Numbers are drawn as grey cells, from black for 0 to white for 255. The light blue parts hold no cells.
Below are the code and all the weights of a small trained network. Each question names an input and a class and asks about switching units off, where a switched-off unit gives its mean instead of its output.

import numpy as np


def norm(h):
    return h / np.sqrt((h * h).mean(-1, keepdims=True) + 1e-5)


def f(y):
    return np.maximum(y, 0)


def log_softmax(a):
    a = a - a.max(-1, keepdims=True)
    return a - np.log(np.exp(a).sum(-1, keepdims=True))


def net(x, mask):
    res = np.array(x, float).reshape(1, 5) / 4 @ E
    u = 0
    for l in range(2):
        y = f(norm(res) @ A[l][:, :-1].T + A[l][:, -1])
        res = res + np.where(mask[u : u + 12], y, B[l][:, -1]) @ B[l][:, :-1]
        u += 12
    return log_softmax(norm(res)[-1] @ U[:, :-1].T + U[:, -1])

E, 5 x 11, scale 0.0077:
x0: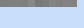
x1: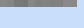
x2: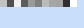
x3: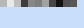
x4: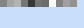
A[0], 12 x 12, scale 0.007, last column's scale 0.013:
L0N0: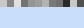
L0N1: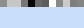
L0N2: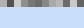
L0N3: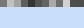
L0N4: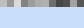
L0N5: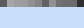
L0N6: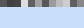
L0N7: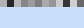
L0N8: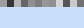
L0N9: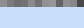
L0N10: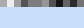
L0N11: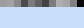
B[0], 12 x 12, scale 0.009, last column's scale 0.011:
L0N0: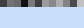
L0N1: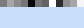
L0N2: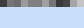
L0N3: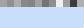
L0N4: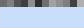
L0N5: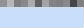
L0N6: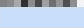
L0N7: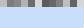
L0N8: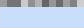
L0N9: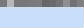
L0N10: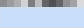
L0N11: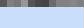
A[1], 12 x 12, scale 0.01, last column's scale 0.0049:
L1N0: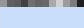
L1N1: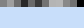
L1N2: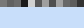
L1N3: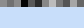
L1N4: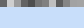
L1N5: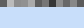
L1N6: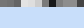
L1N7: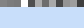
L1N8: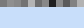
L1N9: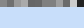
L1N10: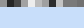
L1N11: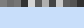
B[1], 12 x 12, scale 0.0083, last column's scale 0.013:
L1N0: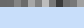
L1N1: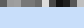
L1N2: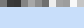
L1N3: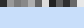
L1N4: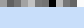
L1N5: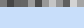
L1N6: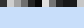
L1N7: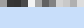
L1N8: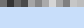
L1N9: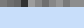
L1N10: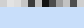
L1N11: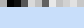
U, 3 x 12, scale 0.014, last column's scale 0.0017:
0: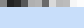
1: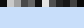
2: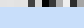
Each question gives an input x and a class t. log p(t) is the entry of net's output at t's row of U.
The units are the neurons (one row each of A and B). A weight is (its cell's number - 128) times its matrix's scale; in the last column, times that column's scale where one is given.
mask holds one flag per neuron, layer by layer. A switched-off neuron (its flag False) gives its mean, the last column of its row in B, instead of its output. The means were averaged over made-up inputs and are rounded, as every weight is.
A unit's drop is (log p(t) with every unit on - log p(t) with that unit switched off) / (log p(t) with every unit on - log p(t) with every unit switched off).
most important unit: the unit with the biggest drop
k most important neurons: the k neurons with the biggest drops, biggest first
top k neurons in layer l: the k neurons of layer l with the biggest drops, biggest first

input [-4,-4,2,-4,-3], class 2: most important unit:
L0N1
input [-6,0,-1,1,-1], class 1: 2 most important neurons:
[L1N6, L0N1]
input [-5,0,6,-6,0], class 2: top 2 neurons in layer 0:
[L0N1, L0N7]
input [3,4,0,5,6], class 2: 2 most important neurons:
[L0N10, L0N6]
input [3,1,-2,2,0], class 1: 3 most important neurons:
[L0N1, L1N6, L0N7]
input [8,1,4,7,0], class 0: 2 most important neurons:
[L0N1, L1N11]
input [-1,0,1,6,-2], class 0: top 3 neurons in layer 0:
[L0N1, L0N4, L0N0]
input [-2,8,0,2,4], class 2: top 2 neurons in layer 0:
[L0N10, L0N6]
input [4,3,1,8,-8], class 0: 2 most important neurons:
[L0N4, L0N7]
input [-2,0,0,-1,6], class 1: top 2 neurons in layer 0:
[L0N7, L0N10]
